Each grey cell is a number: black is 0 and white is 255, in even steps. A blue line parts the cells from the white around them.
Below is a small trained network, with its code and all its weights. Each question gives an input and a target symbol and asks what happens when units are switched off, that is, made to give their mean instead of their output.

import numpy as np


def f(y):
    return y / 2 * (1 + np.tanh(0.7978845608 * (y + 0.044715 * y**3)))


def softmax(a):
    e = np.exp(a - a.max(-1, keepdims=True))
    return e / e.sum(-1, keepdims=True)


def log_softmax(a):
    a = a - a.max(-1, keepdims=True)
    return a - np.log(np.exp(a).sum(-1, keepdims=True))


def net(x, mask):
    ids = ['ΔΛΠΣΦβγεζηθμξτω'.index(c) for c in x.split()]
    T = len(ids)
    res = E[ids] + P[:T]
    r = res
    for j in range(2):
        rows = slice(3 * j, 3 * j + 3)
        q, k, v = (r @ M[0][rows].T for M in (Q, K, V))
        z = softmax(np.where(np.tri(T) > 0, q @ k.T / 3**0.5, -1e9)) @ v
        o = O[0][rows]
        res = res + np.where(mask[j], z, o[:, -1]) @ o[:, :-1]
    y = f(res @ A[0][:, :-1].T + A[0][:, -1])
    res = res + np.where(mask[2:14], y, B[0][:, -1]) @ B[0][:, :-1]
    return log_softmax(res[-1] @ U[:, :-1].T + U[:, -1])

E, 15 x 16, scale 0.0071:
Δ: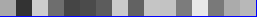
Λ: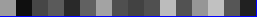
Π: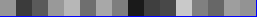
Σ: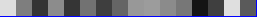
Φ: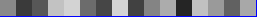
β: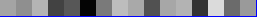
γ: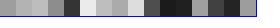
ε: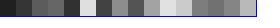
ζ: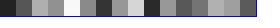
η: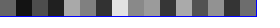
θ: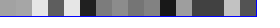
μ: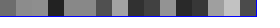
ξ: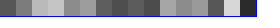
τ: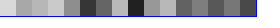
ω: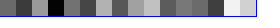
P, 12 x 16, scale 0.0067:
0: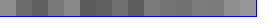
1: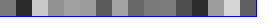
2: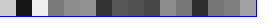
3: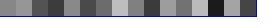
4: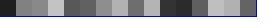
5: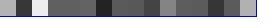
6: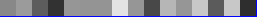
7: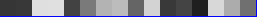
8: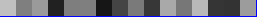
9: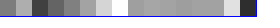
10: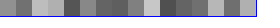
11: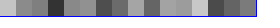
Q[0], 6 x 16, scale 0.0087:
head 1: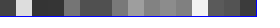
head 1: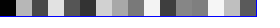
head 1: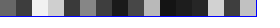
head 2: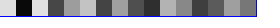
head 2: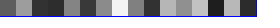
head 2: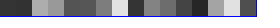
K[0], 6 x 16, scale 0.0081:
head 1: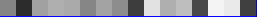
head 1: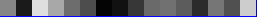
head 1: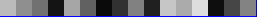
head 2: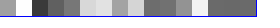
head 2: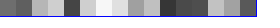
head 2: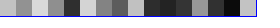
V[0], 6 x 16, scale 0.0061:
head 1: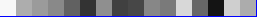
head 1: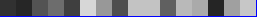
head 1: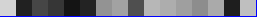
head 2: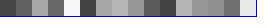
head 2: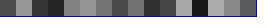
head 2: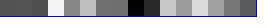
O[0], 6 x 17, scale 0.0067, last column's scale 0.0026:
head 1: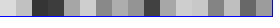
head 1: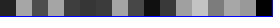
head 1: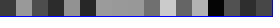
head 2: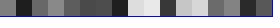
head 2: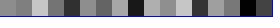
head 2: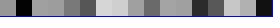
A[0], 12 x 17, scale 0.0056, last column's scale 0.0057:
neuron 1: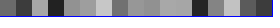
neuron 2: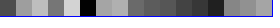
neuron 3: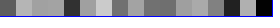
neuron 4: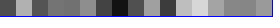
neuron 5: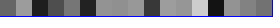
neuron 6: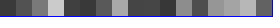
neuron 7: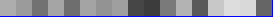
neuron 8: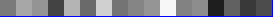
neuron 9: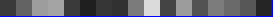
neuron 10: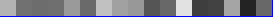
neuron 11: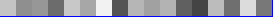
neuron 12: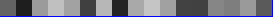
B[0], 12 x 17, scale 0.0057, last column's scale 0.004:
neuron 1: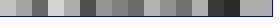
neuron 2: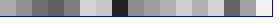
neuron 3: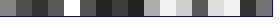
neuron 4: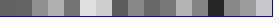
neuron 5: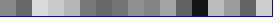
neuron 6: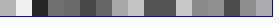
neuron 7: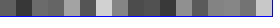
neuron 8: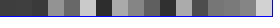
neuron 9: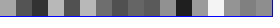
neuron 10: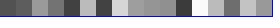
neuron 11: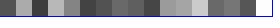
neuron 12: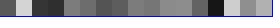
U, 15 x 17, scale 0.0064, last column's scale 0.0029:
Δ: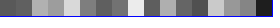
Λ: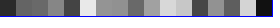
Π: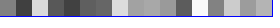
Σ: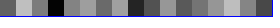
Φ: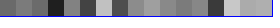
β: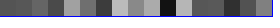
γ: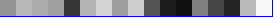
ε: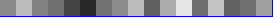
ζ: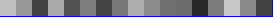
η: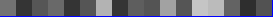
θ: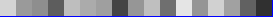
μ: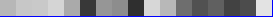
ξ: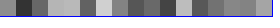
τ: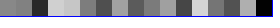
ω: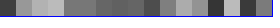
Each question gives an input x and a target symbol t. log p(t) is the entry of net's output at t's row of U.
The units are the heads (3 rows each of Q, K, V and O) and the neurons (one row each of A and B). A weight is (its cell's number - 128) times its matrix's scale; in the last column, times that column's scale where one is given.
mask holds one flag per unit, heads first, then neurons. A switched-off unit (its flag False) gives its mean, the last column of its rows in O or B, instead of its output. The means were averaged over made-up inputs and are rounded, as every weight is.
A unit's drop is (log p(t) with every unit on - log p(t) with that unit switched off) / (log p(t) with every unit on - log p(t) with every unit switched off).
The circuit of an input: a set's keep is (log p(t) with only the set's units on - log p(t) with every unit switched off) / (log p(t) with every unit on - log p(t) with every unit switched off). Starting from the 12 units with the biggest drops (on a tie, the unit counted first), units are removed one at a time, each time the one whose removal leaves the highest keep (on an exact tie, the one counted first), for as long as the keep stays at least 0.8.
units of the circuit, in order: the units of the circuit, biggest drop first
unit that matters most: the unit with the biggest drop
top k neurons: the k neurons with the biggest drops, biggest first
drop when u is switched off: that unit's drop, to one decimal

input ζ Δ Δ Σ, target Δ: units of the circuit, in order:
(neuron 5; head 2; head 1)
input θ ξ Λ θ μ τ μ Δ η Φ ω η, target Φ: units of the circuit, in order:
(head 1; head 2; neuron 12)
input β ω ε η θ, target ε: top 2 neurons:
(neuron 6; neuron 2)
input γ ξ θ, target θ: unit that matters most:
neuron 2
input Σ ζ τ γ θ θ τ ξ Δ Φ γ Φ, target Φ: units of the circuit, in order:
(head 1; neuron 12; head 2)
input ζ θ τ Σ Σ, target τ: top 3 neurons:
(neuron 11; neuron 1; neuron 10)
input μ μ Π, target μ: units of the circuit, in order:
(head 1; neuron 1; head 2)
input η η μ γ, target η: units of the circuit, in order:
(head 1; head 2; neuron 9)
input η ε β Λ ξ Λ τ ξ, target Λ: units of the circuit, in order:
(head 1; head 2; neuron 2; neuron 8)
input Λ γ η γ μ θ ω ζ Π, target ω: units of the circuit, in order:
(head 1; head 2; neuron 4)
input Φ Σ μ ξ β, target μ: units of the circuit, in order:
(head 1; head 2; neuron 1)
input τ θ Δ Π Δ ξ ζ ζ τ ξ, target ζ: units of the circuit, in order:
(head 1; neuron 12; neuron 9; head 2)
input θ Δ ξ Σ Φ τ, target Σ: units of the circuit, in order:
(head 1; head 2)
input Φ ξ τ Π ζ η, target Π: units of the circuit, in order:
(head 2; neuron 10; head 1)
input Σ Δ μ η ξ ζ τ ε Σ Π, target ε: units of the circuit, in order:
(head 1; neuron 6; neuron 2)
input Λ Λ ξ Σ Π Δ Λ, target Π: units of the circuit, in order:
(head 2; neuron 10)
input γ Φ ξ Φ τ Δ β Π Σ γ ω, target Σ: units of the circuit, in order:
(head 2; head 1)
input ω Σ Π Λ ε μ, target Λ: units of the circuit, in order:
(head 1; neuron 2; head 2; neuron 8)
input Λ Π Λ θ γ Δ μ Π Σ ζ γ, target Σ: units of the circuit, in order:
(head 2; head 1; neuron 3)
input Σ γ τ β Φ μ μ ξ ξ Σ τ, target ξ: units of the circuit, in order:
(neuron 7; head 1; head 2)
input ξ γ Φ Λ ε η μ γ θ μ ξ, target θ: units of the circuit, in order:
(head 1)
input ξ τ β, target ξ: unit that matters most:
neuron 7
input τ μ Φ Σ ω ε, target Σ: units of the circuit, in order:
(head 2; head 1)
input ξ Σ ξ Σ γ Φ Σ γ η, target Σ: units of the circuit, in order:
(head 2; head 1)
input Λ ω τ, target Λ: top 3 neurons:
(neuron 2; neuron 8; neuron 10)
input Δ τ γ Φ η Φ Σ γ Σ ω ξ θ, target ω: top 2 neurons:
(neuron 4; neuron 5)
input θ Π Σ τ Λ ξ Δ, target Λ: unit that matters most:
head 1
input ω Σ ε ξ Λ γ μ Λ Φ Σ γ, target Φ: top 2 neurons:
(neuron 12; neuron 3)
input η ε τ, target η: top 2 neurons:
(neuron 9; neuron 2)
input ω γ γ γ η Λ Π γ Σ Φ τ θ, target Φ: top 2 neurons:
(neuron 12; neuron 5)
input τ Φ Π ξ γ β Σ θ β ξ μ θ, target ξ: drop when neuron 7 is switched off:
0.6
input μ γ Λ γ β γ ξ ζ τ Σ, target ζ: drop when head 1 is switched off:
1.2
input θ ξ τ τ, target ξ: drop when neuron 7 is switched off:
0.6
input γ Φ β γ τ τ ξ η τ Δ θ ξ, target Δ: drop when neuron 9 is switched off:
0.0
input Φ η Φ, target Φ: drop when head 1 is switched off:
0.2
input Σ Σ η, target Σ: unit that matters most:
head 2
